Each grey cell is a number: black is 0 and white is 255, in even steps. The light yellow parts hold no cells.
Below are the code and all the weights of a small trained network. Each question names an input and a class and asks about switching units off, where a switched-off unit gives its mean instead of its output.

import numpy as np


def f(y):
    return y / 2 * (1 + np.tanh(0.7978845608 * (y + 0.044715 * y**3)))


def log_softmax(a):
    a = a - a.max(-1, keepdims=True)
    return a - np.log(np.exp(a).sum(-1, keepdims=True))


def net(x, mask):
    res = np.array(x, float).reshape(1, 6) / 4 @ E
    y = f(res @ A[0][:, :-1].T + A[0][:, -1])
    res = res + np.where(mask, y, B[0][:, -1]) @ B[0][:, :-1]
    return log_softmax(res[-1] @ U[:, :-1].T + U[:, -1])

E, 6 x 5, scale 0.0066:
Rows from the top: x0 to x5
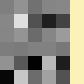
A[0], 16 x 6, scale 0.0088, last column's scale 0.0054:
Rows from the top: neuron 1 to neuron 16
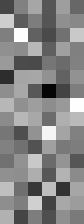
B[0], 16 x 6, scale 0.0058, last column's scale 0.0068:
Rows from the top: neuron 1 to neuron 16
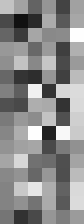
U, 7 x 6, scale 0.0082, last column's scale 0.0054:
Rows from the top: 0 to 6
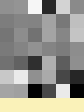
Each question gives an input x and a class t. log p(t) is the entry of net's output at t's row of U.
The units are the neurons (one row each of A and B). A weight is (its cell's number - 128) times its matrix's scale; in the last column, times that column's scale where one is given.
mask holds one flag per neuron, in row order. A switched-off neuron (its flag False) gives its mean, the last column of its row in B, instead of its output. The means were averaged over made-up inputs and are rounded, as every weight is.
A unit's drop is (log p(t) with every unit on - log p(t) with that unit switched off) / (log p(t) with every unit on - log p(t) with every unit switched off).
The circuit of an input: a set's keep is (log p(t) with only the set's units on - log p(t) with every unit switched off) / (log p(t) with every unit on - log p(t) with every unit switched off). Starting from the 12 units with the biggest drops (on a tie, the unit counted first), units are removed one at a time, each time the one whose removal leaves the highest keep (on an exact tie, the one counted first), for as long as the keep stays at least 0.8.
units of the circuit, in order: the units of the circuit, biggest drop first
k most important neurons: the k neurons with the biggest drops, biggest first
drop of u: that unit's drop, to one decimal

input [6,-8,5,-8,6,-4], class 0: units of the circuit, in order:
(neuron 10)
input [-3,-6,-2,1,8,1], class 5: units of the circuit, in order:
(neuron 14; neuron 5)
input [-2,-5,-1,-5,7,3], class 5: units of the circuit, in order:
(neuron 14; neuron 3)
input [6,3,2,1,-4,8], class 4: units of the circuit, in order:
(neuron 6; neuron 10)
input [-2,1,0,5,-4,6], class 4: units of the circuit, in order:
(neuron 6; neuron 10)
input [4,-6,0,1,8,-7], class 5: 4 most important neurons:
(neuron 14; neuron 5; neuron 7; neuron 3)
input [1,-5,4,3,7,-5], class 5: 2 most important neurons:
(neuron 14; neuron 5)
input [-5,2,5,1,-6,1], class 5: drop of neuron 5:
-0.1
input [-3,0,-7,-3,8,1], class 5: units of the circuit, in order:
(neuron 14; neuron 5)
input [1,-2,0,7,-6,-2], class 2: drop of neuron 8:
0.0
